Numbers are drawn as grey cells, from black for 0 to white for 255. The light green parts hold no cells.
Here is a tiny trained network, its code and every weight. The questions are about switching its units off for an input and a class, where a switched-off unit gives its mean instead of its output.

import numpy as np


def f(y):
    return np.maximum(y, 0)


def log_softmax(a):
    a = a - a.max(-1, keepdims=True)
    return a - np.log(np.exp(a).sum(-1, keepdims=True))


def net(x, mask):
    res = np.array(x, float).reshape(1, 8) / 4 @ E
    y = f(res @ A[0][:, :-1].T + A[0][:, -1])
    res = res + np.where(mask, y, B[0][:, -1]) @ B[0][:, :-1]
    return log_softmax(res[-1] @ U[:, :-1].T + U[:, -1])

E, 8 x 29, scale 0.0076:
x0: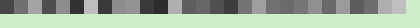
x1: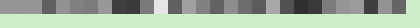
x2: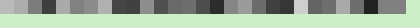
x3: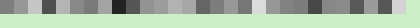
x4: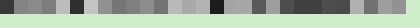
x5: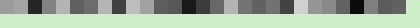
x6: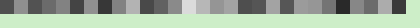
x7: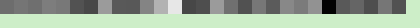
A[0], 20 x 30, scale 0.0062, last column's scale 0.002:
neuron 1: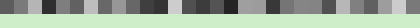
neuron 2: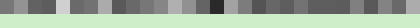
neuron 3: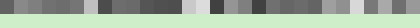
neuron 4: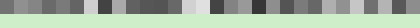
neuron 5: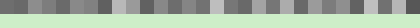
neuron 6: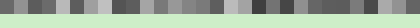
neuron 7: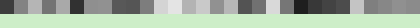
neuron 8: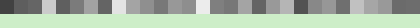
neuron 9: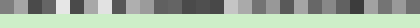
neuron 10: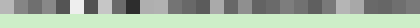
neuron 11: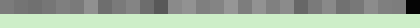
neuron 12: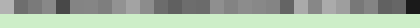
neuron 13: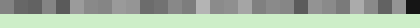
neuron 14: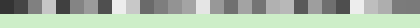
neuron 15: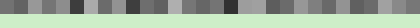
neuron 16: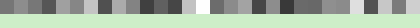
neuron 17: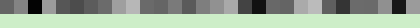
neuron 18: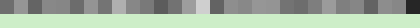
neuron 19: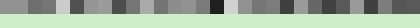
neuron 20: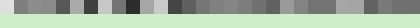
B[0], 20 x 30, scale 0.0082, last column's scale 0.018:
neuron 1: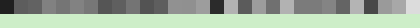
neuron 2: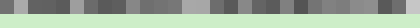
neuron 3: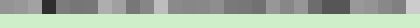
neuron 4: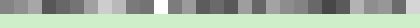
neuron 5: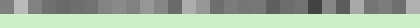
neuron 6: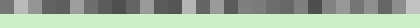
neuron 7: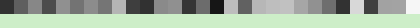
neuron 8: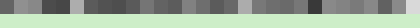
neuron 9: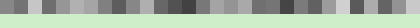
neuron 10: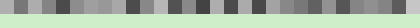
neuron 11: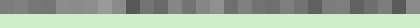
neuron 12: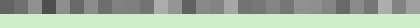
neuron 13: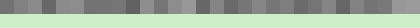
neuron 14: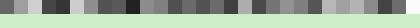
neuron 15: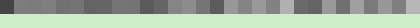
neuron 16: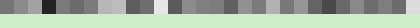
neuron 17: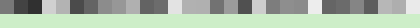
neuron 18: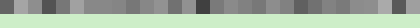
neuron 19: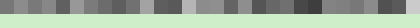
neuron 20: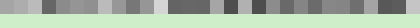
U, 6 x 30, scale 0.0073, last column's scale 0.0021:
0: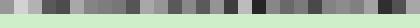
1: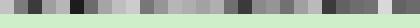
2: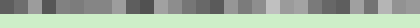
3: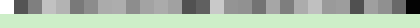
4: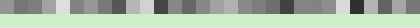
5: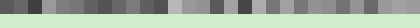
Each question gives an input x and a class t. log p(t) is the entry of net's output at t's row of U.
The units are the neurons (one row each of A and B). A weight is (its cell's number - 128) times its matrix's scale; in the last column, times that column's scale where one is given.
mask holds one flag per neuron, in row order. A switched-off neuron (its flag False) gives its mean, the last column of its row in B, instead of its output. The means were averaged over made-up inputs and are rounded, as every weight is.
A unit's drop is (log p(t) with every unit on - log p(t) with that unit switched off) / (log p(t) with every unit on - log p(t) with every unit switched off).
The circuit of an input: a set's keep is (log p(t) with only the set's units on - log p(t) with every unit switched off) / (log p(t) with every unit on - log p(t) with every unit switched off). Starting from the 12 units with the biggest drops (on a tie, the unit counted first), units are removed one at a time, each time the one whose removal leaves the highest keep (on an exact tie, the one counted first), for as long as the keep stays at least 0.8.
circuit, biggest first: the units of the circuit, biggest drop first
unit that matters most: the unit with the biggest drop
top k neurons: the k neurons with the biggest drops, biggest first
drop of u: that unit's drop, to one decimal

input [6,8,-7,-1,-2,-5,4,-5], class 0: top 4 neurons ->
(neuron 14; neuron 17; neuron 8; neuron 1)
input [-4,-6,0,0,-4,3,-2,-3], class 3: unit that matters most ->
neuron 14
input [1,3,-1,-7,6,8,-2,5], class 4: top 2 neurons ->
(neuron 9; neuron 17)
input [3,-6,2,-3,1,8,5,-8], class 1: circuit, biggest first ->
(neuron 17; neuron 14)
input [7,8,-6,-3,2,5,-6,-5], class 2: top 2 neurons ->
(neuron 14; neuron 19)
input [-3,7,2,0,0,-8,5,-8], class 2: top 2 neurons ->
(neuron 7; neuron 19)
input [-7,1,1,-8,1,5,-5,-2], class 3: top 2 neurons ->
(neuron 14; neuron 17)
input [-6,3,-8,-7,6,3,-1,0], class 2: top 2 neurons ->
(neuron 17; neuron 7)
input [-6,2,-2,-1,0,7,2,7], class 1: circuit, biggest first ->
(neuron 17; neuron 14)
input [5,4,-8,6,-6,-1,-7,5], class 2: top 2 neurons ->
(neuron 14; neuron 19)
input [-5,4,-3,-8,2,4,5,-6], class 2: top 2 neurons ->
(neuron 17; neuron 20)
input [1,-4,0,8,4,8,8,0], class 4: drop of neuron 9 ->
0.2
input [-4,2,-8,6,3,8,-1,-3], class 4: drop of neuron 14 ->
0.2
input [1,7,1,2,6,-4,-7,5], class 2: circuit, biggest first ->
(neuron 7)
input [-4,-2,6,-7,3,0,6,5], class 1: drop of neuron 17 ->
1.0
